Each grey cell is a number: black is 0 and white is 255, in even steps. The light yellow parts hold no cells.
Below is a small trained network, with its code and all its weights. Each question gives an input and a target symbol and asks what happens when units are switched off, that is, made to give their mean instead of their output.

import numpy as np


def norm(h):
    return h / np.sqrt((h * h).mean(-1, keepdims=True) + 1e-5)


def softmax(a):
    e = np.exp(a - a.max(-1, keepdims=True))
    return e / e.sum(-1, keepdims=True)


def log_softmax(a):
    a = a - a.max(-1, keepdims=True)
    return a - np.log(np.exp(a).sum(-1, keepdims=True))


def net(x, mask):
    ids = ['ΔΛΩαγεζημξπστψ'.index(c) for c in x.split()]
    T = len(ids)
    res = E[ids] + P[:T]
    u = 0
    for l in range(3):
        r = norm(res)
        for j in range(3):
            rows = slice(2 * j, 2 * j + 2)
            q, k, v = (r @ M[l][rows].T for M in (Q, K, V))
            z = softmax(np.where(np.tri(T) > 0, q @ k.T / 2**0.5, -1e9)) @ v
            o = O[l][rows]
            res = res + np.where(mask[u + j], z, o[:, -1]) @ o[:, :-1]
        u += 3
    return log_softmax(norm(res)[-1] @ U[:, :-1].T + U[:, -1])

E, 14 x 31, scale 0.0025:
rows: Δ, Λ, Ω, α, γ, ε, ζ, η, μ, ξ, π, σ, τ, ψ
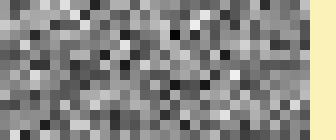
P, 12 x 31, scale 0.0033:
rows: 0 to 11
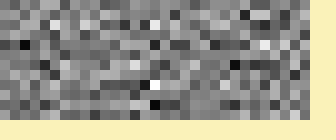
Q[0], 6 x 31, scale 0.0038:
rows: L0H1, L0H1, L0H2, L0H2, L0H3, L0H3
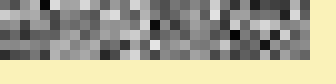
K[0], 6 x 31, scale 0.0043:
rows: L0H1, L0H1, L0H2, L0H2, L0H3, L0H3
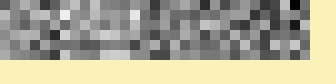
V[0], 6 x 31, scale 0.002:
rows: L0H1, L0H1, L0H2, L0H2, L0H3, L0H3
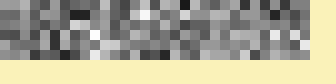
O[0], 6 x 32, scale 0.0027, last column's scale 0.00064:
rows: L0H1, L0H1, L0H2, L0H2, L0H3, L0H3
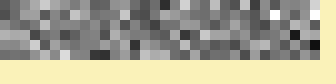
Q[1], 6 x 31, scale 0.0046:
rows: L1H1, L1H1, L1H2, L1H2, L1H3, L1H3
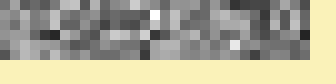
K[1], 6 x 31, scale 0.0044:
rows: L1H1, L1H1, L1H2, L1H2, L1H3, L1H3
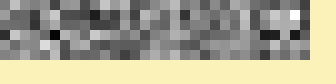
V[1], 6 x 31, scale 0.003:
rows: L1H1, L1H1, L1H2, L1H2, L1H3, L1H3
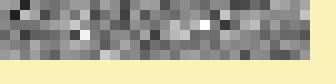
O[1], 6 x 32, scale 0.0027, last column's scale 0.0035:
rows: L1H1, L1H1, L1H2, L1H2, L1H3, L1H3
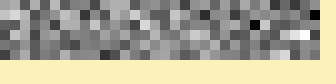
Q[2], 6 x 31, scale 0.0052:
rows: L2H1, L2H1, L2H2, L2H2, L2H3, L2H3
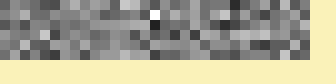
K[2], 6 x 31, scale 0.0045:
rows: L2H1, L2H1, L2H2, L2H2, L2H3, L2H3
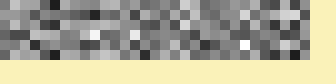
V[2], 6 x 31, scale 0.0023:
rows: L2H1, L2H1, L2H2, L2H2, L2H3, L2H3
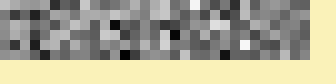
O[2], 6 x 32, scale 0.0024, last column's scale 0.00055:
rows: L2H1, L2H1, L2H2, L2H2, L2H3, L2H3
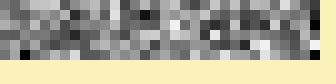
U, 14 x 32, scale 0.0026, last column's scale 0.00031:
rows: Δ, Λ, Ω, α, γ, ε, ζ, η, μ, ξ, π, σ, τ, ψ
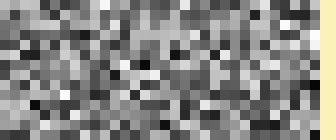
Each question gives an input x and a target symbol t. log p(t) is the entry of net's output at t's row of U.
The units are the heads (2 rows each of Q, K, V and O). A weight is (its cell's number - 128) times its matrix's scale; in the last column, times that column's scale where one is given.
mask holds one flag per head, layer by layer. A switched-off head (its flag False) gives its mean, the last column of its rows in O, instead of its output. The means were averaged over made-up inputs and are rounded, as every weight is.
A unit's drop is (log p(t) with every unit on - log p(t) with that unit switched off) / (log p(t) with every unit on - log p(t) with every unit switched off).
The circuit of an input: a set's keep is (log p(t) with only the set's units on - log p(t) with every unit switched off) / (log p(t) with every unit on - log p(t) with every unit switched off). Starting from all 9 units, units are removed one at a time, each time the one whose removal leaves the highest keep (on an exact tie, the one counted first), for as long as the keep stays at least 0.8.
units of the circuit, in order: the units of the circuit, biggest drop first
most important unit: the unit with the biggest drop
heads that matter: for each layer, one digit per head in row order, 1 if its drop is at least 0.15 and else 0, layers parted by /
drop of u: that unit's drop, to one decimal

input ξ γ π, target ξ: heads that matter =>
001 / 000 / 000
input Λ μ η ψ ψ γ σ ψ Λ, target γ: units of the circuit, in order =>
(L1H1)
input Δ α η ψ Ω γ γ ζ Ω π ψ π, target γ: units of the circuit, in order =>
(L1H1; L2H3)
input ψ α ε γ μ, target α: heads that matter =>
000 / 000 / 010
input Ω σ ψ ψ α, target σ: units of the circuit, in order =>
(L2H2; L1H1; L2H1)
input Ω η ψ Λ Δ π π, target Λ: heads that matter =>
000 / 010 / 000
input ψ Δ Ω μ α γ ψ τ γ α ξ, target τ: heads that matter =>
100 / 000 / 000
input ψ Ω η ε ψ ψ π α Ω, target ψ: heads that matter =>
000 / 100 / 000
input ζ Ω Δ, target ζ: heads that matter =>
100 / 000 / 000
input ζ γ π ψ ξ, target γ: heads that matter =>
000 / 100 / 000
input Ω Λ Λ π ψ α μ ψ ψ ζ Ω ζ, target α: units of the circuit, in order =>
(L2H2; L2H3)
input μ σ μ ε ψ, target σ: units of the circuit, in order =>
(L2H2; L2H1)
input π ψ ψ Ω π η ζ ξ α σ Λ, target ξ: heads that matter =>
001 / 000 / 000
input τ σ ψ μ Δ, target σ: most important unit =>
L2H2
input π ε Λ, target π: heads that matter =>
010 / 000 / 000
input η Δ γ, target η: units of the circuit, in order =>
(L2H1; L2H2)
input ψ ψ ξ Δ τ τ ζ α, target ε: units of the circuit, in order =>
(L2H3; L1H2)
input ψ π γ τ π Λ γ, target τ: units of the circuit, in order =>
(L0H1; L0H2)
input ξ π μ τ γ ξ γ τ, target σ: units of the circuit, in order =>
(L2H2; L1H2; L1H1)
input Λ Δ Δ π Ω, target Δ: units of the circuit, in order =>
(L0H3)
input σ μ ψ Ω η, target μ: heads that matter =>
000 / 010 / 000
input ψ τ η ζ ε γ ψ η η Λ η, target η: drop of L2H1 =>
0.3
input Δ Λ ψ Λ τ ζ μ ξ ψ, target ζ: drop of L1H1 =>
0.0
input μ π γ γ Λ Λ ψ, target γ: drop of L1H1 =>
0.6
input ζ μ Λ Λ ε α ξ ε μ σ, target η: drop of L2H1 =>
0.5
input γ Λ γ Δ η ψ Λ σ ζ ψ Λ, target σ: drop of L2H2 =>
0.6
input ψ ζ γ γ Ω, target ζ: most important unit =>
L0H1
